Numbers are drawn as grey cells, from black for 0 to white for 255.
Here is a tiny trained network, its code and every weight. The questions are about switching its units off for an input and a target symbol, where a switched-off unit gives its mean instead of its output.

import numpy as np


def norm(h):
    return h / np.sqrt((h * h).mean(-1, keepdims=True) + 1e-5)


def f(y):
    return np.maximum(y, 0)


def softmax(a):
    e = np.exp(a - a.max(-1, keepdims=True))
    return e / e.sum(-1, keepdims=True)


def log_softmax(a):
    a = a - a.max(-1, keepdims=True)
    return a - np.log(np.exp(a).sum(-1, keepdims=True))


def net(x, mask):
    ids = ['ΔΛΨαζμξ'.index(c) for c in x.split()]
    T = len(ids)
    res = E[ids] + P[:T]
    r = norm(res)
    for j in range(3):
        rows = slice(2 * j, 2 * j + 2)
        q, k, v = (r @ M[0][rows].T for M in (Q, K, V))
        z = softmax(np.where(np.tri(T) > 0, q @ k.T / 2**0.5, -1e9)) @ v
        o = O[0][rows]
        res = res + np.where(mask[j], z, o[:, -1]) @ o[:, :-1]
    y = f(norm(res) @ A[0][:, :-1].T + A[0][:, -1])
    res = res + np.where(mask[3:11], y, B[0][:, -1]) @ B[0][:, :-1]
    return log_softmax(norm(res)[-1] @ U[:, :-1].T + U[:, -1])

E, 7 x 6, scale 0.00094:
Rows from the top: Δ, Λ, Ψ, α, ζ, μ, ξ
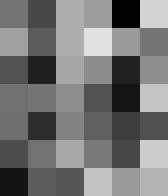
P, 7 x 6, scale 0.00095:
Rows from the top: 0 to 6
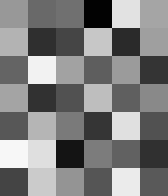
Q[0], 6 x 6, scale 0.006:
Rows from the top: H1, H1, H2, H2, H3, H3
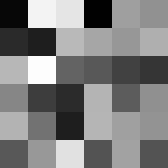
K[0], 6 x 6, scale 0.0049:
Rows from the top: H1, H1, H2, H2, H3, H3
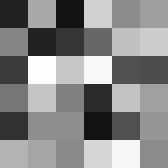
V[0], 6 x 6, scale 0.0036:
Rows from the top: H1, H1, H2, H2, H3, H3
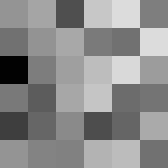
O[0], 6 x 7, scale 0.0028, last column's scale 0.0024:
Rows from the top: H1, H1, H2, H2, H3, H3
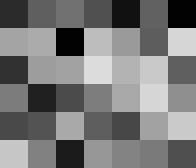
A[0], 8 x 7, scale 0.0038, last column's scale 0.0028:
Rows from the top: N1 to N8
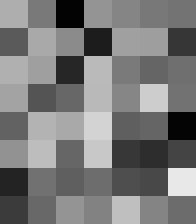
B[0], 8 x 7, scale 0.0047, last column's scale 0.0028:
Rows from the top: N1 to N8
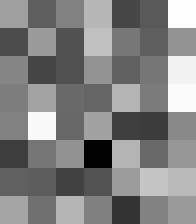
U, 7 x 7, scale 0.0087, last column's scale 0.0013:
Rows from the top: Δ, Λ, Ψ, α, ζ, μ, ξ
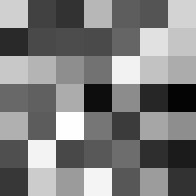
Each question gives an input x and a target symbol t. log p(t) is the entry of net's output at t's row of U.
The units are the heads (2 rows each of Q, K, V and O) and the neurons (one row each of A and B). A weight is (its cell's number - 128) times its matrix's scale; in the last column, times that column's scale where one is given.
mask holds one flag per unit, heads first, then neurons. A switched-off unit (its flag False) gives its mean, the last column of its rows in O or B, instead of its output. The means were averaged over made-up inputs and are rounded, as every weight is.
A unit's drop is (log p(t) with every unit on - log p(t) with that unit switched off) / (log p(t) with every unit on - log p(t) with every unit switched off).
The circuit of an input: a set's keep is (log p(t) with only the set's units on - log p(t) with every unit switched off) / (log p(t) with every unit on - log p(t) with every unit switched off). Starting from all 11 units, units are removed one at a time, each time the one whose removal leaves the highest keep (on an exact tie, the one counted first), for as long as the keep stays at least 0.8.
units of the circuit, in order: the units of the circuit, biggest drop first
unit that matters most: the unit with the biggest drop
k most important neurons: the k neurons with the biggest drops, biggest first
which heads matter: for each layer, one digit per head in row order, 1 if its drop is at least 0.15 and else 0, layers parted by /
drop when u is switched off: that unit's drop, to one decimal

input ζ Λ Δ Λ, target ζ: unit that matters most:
H1
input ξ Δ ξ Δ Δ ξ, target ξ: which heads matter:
011
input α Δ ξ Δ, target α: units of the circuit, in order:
[H2; N6]
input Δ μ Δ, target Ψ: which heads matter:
111
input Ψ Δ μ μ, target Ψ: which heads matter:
101
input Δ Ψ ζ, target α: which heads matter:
110
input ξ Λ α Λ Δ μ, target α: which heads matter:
011
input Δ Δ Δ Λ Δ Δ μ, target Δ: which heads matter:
001
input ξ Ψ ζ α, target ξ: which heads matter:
010
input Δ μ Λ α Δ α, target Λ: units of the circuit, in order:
[H1; N7]
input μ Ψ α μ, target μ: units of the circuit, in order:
[H2; N5]
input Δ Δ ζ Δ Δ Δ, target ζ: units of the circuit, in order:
[H1; H3; N3]
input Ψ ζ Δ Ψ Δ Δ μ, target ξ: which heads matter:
001
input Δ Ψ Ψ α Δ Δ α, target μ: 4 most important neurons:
[N2; N1; N3; N7]
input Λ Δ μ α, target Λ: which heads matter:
100
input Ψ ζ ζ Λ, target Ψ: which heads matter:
101
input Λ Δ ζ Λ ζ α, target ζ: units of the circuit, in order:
[H1; N3]
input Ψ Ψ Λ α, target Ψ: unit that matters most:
H3
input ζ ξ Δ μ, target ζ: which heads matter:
110
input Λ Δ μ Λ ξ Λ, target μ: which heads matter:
110
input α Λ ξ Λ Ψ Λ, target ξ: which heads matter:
010
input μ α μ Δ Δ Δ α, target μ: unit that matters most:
H3
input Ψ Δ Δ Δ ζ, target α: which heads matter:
111
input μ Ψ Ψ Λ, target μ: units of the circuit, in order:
[H2; N5; N6]
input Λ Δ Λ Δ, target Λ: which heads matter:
100
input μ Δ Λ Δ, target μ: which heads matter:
010
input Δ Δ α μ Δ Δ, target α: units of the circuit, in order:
[N6]
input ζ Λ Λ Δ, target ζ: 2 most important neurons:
[N3; N1]
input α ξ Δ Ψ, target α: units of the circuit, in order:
[H2; N6]
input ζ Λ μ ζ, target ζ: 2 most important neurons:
[N4; N3]
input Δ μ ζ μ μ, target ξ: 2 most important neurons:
[N2; N8]
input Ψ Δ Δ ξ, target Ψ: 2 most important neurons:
[N1; N4]
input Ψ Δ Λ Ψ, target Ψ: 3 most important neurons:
[N1; N3; N4]
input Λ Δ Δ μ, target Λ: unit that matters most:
H1
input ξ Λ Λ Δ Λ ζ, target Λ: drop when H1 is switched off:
1.0
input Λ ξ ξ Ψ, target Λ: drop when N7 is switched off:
0.1
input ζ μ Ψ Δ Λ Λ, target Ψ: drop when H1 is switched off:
1.3
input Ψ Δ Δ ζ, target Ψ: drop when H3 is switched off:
0.8
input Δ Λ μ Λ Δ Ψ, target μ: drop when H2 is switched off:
0.8
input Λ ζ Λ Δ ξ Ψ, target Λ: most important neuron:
[N7]
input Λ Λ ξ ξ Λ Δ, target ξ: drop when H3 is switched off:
-0.1
